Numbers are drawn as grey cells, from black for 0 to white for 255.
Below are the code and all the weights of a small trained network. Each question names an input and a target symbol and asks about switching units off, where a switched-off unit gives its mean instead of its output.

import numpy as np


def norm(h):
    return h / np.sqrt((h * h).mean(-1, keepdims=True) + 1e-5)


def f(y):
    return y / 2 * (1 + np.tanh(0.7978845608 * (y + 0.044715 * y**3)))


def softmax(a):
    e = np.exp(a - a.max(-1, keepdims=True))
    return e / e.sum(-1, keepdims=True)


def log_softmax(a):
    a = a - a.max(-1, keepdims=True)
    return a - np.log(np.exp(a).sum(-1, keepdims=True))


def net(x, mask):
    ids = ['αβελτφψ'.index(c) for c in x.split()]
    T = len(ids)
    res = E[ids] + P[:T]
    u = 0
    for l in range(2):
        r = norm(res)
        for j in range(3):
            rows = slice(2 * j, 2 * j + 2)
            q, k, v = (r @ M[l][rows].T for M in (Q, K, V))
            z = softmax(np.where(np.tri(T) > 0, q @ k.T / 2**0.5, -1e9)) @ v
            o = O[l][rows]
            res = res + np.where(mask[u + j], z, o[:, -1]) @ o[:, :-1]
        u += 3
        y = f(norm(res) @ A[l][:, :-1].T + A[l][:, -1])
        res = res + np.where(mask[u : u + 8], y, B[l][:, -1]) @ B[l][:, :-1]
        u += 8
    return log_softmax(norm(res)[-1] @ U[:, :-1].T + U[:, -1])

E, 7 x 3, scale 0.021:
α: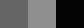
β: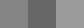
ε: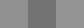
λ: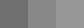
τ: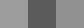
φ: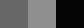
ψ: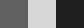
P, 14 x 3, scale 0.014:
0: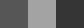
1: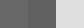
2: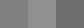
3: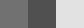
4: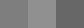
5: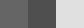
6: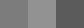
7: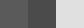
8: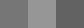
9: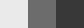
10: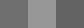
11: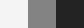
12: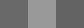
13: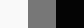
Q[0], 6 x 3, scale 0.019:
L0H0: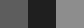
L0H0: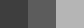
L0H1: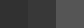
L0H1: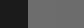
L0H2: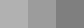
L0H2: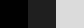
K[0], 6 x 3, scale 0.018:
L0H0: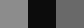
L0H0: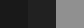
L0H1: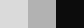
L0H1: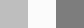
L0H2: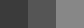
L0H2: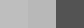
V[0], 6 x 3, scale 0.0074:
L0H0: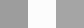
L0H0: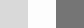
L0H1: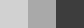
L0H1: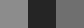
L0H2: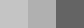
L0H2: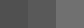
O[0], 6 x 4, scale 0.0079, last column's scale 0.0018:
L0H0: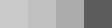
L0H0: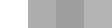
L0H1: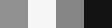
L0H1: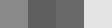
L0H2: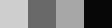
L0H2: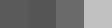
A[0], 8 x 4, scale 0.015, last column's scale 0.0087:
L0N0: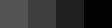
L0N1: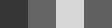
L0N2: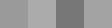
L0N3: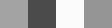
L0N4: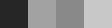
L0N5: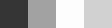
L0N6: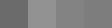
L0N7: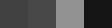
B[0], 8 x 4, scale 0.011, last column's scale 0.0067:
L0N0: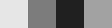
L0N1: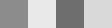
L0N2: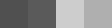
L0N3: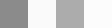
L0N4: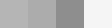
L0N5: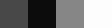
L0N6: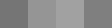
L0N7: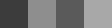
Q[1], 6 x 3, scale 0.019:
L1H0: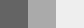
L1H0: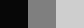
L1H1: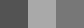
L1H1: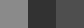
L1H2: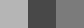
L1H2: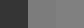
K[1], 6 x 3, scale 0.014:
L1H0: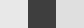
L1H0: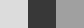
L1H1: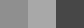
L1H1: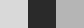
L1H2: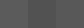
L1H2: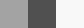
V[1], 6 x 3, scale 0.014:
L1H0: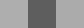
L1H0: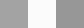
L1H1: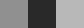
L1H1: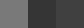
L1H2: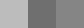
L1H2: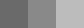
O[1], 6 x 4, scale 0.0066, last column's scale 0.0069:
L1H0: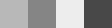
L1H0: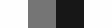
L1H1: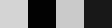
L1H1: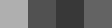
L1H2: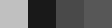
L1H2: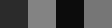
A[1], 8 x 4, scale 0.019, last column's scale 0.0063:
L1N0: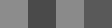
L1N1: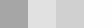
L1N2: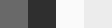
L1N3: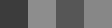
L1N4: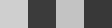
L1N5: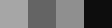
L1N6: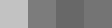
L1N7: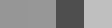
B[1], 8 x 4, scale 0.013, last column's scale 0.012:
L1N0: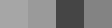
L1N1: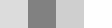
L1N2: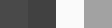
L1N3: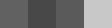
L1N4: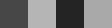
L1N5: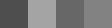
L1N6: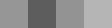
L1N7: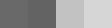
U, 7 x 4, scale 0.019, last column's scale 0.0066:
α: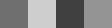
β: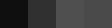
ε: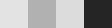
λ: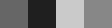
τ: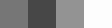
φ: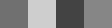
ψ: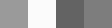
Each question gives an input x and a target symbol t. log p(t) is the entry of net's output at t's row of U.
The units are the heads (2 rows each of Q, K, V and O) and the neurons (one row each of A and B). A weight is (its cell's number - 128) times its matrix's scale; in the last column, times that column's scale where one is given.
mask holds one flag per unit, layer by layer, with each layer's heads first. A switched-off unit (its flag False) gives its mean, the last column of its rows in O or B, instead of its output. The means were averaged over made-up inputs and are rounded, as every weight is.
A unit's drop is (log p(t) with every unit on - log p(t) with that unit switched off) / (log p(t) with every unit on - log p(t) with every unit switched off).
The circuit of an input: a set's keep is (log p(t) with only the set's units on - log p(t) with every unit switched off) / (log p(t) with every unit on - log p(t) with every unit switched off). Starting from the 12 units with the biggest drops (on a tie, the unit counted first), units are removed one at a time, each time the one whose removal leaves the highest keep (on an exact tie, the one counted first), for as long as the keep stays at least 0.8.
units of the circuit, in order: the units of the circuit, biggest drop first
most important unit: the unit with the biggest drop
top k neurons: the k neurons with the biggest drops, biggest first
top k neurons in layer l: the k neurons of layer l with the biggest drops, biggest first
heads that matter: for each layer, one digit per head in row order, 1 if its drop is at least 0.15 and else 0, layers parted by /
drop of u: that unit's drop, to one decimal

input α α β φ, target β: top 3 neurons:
[L0N3, L1N1, L0N1]
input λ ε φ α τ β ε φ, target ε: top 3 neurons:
[L0N0, L0N4, L0N5]
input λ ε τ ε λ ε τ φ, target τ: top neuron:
[L0N0]
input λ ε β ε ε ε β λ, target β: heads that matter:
100 / 000
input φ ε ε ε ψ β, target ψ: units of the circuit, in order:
[L0N1, L1H1]
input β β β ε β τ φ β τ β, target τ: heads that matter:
010 / 000
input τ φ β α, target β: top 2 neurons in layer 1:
[L1N1, L1N7]
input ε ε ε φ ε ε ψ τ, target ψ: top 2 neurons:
[L0N3, L0N1]
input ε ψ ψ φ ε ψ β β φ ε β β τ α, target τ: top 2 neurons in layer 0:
[L0N3, L0N1]
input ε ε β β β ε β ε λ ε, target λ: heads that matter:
100 / 111
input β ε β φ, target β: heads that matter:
100 / 100
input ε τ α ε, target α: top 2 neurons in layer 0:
[L0N3, L0N1]
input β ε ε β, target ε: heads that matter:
001 / 100
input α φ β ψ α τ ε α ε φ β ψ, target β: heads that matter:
111 / 100
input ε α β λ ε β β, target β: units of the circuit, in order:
[L0H0]
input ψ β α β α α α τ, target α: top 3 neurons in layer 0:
[L0N1, L0N3, L0N5]
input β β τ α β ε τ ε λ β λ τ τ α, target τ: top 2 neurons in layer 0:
[L0N3, L0N0]
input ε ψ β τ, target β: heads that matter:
100 / 001
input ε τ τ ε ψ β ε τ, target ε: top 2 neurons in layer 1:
[L1N1, L1N4]
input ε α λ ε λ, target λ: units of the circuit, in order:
[L0N5]
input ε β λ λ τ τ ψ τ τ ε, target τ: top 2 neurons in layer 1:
[L1N6, L1N1]
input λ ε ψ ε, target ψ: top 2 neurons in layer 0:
[L0N3, L0N1]
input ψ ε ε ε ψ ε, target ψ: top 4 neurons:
[L0N3, L0N1, L1N2, L1N6]
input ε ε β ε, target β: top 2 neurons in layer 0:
[L0N5, L0N7]
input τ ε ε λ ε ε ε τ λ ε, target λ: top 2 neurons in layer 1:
[L1N2, L1N6]
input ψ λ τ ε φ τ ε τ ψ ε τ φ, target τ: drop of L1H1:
0.3
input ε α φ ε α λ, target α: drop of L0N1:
0.8
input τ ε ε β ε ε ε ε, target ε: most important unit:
L0N3
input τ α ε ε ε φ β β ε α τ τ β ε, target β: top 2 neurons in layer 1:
[L1N1, L1N4]
